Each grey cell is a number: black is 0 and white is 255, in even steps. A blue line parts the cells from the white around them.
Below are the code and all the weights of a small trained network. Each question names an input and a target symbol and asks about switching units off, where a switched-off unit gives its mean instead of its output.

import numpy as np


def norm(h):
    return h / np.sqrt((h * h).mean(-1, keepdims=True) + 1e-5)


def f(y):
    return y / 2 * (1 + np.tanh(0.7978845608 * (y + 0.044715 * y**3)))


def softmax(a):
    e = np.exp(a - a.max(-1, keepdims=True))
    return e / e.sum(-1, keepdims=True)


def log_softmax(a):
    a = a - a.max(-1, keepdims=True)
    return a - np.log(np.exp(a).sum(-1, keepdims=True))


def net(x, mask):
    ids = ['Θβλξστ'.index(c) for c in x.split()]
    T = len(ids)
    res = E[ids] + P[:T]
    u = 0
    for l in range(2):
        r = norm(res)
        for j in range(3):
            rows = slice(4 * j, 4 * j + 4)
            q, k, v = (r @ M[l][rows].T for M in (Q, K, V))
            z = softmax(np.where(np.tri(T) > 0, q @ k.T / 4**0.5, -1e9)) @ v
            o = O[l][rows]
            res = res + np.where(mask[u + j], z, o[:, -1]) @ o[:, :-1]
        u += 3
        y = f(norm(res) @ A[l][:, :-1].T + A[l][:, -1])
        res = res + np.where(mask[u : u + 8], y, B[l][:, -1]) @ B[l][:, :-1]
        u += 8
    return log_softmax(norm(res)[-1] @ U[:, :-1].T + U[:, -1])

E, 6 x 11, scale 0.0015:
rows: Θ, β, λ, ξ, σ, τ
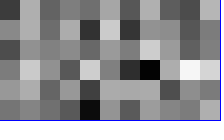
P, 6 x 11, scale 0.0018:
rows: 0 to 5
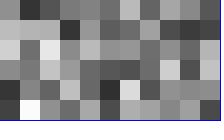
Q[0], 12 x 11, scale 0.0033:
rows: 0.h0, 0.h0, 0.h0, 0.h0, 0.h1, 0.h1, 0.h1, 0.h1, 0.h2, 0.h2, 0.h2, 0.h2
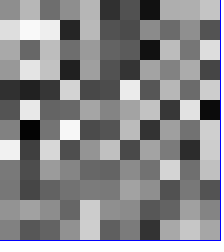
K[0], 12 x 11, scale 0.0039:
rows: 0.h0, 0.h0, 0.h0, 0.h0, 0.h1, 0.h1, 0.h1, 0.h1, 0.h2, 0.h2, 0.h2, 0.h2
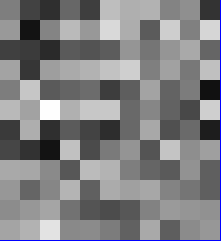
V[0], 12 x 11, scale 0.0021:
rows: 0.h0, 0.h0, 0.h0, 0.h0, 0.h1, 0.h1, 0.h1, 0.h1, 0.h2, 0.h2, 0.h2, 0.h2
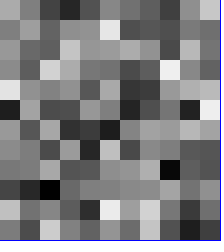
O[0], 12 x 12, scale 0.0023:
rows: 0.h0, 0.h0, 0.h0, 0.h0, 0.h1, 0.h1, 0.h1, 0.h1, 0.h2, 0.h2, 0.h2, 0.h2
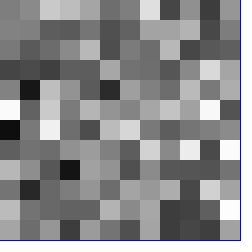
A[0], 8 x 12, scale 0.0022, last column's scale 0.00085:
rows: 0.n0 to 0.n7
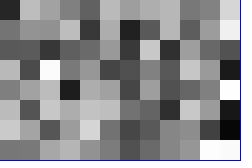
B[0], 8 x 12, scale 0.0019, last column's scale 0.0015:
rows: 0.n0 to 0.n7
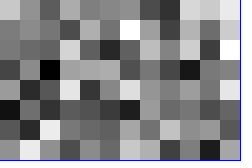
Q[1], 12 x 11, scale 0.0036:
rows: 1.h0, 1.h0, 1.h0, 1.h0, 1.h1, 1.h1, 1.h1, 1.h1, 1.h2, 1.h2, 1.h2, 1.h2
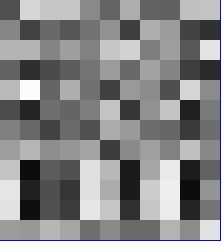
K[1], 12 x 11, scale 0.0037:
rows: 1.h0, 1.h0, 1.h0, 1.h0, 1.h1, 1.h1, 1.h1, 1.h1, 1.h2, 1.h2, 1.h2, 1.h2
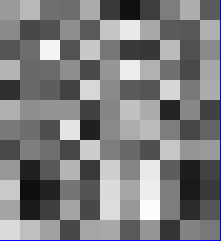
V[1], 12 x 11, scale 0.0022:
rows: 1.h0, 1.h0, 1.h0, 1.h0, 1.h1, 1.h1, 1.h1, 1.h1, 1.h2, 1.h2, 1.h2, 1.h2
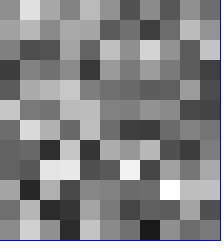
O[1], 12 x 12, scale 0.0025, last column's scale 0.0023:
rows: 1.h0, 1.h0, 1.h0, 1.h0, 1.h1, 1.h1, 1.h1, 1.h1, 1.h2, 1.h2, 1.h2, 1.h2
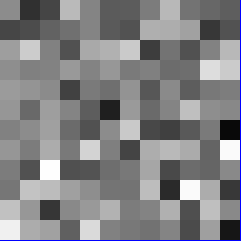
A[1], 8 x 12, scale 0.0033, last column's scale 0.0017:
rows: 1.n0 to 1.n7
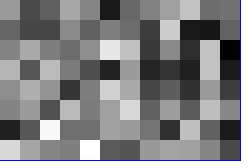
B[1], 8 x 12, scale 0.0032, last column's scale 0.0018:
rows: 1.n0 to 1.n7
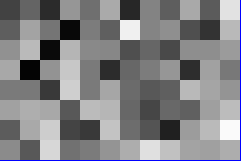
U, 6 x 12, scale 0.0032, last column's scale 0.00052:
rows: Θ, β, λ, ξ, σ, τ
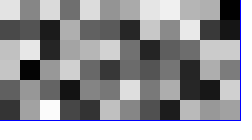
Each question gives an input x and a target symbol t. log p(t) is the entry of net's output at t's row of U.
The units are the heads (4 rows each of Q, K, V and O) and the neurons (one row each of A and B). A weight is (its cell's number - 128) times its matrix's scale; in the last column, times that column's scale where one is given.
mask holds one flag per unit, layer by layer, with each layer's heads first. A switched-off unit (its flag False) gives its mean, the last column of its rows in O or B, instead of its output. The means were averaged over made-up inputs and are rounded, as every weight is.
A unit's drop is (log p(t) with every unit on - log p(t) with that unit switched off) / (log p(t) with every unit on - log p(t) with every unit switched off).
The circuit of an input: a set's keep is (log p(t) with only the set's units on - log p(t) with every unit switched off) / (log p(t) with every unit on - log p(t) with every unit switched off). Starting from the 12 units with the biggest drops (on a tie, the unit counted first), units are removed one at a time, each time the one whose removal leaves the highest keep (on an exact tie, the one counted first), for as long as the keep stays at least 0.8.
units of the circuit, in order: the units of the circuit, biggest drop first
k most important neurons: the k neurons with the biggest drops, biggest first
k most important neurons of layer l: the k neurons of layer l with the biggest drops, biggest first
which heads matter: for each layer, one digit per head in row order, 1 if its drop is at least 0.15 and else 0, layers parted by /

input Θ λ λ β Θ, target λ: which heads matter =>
010 / 000
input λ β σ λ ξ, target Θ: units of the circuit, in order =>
(1.h2, 1.n7, 0.n4)
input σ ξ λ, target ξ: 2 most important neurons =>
(0.n6, 1.n3)
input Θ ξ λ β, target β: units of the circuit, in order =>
(1.h0, 0.n1)
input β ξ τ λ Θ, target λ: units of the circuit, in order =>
(1.h2)
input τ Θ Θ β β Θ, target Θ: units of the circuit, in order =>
(0.h1, 1.n7)
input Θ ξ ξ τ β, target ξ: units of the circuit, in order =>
(0.h1, 1.n3)
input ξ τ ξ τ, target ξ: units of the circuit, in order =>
(0.h1, 1.n3)
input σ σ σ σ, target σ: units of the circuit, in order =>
(0.h1, 1.h2, 1.n1)
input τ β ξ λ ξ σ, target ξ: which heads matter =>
011 / 111
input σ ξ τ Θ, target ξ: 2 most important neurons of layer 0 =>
(0.n6, 0.n2)
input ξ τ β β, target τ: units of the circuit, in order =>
(0.h2, 1.n6, 1.h2)
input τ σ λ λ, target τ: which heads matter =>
010 / 001
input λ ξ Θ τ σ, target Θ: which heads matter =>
110 / 101
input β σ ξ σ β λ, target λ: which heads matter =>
100 / 011
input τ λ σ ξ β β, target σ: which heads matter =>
000 / 101
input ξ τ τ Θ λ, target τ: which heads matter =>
001 / 000
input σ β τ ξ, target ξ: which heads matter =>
100 / 111
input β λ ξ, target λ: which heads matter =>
001 / 011
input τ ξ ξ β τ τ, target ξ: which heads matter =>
010 / 111
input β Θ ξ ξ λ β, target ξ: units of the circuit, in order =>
(0.h1, 1.h1, 1.n3)
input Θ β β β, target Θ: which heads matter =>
010 / 000
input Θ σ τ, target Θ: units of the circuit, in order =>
(0.h1, 1.n7)
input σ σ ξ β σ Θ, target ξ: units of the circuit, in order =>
(1.h1, 0.h1, 1.n3)
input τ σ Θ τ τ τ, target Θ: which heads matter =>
010 / 010
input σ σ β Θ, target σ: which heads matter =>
010 / 001
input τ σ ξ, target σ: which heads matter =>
001 / 111
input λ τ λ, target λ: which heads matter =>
010 / 100
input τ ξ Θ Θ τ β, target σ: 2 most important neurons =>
(0.n3, 1.n1)
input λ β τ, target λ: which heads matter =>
010 / 100
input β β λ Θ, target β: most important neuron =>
(0.n2)
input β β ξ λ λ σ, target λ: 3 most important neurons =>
(0.n3, 0.n5, 1.n5)
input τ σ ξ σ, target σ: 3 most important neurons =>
(0.n3, 0.n5, 1.n1)
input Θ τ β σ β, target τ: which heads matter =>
010 / 001
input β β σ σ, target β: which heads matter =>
000 / 000
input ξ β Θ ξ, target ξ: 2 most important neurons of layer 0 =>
(0.n7, 0.n3)
